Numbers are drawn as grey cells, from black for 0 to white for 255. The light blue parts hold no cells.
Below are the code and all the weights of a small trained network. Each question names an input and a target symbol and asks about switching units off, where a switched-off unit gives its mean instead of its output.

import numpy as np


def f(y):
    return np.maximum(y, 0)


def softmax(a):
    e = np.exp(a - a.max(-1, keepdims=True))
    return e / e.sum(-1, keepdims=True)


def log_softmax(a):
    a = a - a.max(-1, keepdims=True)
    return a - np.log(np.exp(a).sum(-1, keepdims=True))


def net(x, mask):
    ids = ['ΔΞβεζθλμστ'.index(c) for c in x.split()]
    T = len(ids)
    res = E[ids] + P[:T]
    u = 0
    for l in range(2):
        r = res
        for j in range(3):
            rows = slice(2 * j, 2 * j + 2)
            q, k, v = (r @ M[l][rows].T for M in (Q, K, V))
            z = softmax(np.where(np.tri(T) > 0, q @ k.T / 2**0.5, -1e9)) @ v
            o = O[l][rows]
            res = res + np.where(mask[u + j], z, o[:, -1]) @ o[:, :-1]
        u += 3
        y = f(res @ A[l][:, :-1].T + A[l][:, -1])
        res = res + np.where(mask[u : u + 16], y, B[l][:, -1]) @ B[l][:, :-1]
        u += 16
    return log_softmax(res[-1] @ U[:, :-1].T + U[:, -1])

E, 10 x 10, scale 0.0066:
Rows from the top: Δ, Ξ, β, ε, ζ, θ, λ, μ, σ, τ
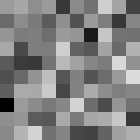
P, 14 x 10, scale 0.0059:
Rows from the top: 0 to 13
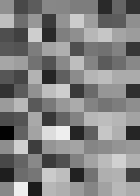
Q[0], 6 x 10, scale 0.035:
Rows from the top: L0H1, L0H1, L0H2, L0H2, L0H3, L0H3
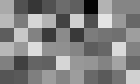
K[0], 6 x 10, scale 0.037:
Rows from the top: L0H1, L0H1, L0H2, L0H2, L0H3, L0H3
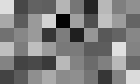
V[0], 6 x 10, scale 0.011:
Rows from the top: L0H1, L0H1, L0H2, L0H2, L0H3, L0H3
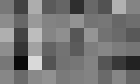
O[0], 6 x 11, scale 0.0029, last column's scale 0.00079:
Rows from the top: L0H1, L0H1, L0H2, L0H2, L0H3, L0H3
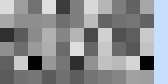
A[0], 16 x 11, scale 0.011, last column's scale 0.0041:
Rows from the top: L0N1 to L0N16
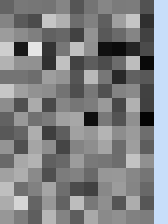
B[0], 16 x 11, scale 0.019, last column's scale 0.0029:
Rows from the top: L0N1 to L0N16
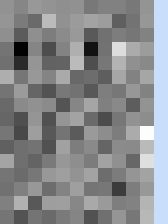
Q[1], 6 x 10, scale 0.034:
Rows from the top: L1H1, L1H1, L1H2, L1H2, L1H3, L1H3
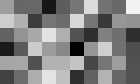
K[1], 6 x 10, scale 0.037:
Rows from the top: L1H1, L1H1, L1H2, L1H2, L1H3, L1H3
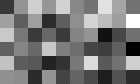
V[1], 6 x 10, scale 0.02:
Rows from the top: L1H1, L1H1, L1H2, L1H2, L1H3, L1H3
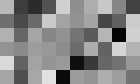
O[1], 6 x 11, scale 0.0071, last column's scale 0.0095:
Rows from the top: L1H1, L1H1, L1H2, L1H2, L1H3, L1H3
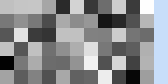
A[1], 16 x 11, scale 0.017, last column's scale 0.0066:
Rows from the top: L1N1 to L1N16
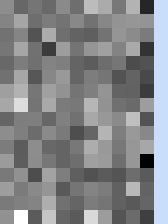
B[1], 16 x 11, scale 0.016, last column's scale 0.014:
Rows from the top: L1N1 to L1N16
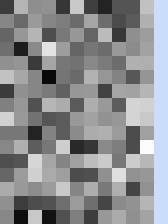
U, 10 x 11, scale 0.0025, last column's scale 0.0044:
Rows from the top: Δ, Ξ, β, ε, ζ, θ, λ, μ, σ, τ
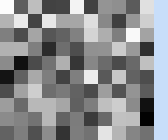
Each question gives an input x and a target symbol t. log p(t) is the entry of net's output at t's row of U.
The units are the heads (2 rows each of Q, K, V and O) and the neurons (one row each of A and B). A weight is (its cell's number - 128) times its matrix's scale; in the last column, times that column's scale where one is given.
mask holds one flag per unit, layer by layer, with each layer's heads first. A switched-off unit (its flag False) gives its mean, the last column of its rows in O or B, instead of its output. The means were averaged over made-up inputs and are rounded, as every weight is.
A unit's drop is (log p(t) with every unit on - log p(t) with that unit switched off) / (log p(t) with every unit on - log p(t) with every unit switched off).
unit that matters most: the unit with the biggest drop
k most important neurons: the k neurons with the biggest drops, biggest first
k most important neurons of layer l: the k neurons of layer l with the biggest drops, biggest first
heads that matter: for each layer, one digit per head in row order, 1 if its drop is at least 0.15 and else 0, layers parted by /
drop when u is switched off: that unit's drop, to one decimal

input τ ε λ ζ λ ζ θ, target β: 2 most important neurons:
L0N14, L1N9
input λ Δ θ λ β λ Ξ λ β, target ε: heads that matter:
000 / 001
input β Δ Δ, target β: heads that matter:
001 / 011
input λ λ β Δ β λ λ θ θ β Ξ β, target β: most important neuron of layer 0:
L0N14
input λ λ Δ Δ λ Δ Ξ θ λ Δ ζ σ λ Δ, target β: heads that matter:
000 / 000
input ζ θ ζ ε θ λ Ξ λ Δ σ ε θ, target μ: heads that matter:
000 / 110
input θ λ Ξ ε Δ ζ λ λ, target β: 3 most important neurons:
L1N16, L1N8, L0N10
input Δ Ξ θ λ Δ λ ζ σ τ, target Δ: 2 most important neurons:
L0N2, L0N10
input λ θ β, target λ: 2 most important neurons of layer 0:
L0N10, L0N6
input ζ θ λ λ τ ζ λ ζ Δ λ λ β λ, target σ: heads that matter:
001 / 111
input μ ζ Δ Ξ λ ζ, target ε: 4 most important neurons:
L1N11, L0N6, L1N9, L0N10
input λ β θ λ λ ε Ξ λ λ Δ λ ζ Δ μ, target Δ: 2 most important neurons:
L0N9, L0N12
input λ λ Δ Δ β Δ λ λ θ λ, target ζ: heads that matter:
001 / 110
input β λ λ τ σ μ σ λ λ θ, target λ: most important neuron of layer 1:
L1N3
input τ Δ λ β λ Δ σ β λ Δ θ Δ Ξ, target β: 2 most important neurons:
L0N14, L1N9
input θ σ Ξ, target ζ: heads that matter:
000 / 111
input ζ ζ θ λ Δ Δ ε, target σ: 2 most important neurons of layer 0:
L0N2, L0N10
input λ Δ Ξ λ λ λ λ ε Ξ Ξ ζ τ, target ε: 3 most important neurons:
L1N11, L0N6, L1N9
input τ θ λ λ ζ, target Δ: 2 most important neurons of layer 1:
L1N8, L1N11
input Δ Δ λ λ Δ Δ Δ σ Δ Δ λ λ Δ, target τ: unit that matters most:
L0H3
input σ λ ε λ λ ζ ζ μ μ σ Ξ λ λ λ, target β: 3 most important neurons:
L1N16, L1N8, L0N15
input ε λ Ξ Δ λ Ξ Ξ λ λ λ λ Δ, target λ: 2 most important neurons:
L1N11, L1N1
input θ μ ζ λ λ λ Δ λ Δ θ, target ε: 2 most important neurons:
L1N6, L0N2
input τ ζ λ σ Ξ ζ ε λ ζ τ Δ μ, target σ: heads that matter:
000 / 110
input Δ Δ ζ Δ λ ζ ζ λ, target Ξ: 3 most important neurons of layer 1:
L1N8, L1N16, L1N15
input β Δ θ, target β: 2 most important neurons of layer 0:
L0N10, L0N14
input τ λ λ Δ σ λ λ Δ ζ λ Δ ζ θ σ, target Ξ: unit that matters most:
L1N8
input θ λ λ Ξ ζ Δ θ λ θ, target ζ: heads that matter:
000 / 111
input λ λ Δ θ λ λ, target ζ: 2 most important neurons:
L1N4, L0N2
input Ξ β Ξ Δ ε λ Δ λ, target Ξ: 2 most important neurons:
L0N4, L1N8
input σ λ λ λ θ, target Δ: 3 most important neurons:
L0N4, L1N8, L0N12
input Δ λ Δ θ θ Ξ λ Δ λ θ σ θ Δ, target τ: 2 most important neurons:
L1N10, L0N10
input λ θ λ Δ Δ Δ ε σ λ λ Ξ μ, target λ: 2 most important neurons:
L1N11, L1N1
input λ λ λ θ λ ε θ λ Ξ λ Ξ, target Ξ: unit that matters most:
L0H1
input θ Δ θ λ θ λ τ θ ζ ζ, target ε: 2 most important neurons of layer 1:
L1N6, L1N13
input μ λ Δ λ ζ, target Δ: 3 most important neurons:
L0N4, L1N8, L1N11
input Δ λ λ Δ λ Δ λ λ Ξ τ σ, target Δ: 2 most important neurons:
L0N4, L1N8
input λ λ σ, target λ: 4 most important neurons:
L1N11, L1N1, L0N10, L0N6
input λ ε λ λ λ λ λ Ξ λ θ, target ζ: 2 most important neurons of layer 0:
L0N6, L0N12
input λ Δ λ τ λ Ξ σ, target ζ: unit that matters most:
L0H3
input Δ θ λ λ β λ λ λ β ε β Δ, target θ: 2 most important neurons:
L0N2, L1N11
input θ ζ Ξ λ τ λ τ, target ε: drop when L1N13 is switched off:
0.2
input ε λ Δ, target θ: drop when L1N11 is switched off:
0.2
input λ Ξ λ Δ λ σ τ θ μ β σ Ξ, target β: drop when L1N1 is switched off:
0.1
